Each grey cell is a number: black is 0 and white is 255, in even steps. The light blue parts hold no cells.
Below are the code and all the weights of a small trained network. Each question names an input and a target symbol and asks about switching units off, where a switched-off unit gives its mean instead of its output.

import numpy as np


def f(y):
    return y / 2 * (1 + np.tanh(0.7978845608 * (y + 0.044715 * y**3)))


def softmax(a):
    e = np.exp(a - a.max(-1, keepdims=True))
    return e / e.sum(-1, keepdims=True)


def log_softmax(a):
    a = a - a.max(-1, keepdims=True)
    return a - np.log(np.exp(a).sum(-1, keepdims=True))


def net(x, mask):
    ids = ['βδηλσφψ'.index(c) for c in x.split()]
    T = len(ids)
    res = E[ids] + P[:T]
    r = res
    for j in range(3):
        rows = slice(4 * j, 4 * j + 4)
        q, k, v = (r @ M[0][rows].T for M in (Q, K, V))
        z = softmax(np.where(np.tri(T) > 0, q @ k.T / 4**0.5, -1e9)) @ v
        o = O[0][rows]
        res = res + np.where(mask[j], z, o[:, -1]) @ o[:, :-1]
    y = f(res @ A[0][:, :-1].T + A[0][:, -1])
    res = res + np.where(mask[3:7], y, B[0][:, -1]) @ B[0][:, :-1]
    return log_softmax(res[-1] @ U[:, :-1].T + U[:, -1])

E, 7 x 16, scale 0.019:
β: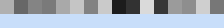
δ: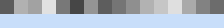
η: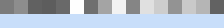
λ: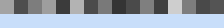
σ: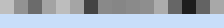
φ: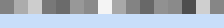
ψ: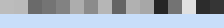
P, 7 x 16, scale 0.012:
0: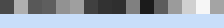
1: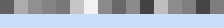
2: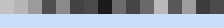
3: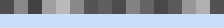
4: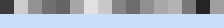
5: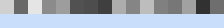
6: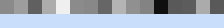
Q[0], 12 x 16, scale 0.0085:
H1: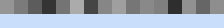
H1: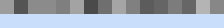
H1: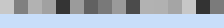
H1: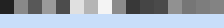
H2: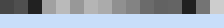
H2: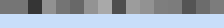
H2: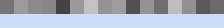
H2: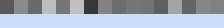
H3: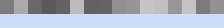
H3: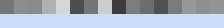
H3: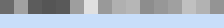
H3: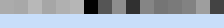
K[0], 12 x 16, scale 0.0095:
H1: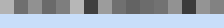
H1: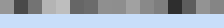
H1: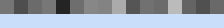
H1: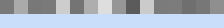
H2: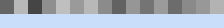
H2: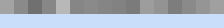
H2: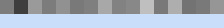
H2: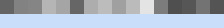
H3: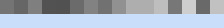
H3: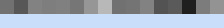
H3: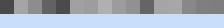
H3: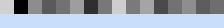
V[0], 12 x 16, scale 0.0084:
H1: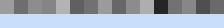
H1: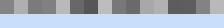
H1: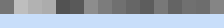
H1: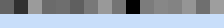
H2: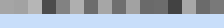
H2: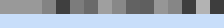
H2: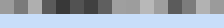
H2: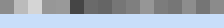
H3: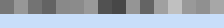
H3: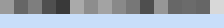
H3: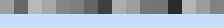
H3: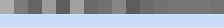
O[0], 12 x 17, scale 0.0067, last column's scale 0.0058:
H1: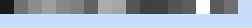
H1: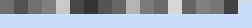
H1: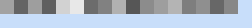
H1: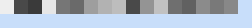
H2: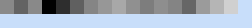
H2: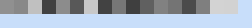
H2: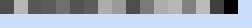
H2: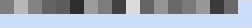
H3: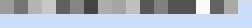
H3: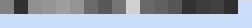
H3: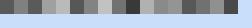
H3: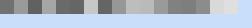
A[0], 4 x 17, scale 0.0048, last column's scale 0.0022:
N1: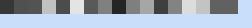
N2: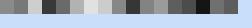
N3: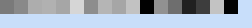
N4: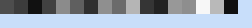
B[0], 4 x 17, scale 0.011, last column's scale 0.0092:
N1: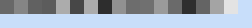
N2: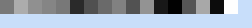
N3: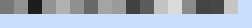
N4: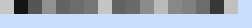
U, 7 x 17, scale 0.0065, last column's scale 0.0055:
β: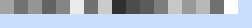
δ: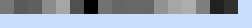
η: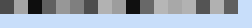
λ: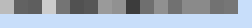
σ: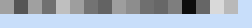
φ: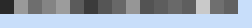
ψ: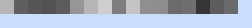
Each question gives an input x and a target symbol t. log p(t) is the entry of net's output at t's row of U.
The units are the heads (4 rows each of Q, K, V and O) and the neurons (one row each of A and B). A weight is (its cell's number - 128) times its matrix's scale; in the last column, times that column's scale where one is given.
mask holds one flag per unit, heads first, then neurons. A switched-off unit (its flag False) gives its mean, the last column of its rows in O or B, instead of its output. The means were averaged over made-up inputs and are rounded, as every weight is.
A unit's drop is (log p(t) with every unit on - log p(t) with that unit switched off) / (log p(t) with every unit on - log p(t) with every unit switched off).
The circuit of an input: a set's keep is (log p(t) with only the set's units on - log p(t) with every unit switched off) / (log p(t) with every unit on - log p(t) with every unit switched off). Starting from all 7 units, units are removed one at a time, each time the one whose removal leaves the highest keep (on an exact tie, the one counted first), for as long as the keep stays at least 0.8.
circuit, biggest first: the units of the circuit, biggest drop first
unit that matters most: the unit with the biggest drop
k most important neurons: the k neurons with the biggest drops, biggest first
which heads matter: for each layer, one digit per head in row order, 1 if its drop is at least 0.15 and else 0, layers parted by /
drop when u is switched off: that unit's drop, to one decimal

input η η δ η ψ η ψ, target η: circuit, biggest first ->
H3
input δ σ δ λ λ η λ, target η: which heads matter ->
011
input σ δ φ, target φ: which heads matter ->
010
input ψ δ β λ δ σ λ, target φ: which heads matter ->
111
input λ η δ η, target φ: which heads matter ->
011
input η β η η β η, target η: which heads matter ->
011
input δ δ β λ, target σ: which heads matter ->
000
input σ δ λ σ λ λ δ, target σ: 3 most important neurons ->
N3, N2, N4
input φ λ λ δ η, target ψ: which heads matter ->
100
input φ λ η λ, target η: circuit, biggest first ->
H2, N2
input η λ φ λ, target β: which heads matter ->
010
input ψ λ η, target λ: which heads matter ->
100
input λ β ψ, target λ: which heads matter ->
100
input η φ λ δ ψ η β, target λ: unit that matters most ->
N4
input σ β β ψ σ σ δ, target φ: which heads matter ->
110
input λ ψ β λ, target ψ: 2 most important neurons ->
N4, N2
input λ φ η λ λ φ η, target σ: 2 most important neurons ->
N3, N4
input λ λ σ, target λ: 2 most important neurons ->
N2, N1
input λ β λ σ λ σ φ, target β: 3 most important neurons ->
N1, N2, N4
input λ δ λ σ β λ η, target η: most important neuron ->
N2
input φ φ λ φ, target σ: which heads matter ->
111
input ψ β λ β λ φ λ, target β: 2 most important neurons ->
N2, N1
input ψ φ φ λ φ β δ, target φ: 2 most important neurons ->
N3, N4
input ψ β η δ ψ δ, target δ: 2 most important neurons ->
N1, N2
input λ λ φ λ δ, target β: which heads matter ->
001
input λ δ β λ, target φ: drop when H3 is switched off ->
0.1
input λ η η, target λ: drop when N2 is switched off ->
0.4
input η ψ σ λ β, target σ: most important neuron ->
N1
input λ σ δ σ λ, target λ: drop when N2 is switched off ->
0.3
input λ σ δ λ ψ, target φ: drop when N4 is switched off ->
0.0
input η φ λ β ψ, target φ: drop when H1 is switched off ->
0.5
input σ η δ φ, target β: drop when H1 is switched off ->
0.2
